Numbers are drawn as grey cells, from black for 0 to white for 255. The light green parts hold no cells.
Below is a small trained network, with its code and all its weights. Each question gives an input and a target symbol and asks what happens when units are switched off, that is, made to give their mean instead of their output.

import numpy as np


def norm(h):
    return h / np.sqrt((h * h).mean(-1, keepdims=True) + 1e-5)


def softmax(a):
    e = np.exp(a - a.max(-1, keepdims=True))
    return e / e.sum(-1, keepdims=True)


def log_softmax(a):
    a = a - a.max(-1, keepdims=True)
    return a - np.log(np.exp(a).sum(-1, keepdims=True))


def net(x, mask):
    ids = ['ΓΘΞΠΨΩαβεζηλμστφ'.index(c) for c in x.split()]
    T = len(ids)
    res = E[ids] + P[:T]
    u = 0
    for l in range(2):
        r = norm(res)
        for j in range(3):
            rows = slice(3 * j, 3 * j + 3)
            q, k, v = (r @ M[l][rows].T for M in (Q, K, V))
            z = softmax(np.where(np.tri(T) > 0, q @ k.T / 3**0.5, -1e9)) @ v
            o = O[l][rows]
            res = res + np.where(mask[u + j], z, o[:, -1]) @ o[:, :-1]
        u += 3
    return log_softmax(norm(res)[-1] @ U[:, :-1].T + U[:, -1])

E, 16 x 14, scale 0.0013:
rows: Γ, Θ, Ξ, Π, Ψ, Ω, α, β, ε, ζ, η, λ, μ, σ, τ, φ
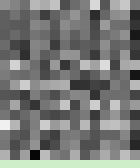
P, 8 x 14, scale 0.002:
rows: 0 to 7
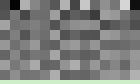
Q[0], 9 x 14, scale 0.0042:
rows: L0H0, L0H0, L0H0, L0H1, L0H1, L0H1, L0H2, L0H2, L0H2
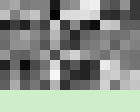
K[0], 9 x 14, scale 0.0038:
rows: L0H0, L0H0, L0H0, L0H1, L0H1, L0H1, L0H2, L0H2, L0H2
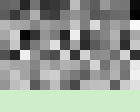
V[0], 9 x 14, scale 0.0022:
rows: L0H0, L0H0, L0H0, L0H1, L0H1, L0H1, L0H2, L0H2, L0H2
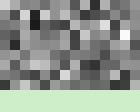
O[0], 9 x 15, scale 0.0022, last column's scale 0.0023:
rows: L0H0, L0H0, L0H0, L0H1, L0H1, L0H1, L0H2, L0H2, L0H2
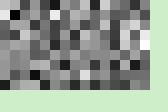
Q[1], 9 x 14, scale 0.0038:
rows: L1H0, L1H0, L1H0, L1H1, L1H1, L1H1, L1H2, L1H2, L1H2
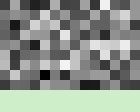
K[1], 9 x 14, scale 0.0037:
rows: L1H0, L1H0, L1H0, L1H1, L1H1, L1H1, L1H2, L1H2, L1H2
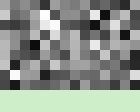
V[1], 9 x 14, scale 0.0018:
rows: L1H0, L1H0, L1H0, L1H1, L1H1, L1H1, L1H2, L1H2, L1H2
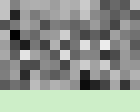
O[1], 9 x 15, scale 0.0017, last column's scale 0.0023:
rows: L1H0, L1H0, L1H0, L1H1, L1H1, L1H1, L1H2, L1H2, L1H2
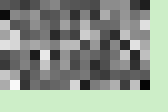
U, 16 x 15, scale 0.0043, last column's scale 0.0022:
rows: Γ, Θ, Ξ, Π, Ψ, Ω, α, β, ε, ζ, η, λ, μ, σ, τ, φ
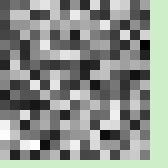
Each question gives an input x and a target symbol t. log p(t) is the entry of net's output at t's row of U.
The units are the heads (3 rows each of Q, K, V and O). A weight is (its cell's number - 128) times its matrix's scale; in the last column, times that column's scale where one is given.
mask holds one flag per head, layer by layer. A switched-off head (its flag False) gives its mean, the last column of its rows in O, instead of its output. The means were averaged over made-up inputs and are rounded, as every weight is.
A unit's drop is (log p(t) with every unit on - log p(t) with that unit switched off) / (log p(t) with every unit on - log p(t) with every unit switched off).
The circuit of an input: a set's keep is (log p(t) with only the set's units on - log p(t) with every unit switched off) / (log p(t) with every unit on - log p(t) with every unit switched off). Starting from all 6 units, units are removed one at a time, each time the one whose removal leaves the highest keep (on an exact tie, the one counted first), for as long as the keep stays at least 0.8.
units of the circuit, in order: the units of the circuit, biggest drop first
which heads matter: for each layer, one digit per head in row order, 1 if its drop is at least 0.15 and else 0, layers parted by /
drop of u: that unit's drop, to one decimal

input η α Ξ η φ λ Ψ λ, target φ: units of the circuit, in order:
L0H0
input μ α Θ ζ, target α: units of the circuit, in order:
L0H0, L0H1
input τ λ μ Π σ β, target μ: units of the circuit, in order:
L0H0, L0H2
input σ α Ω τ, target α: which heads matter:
100 / 000
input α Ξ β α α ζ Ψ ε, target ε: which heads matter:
101 / 000
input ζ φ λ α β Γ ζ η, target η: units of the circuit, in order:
L0H1, L0H2
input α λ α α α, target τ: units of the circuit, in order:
L1H1, L0H1
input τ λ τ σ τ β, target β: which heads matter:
011 / 100
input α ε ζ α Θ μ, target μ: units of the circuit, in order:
L0H0, L0H1
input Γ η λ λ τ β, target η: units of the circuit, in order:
L0H2, L0H1
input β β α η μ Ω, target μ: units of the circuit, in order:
L0H0, L0H2
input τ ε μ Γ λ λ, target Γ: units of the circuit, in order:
L0H2, L0H1, L0H0
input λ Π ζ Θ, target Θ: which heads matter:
011 / 110
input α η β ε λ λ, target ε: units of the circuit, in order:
L0H0
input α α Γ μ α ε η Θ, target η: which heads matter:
001 / 000
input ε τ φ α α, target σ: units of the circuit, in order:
L0H2, L0H1, L1H2, L1H0
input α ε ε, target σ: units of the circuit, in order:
L0H0, L1H2
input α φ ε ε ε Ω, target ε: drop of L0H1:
0.1
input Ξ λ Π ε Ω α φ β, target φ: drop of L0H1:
0.2
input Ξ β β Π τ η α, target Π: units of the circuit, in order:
L1H2
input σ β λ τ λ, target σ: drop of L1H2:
0.1
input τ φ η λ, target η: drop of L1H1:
0.0
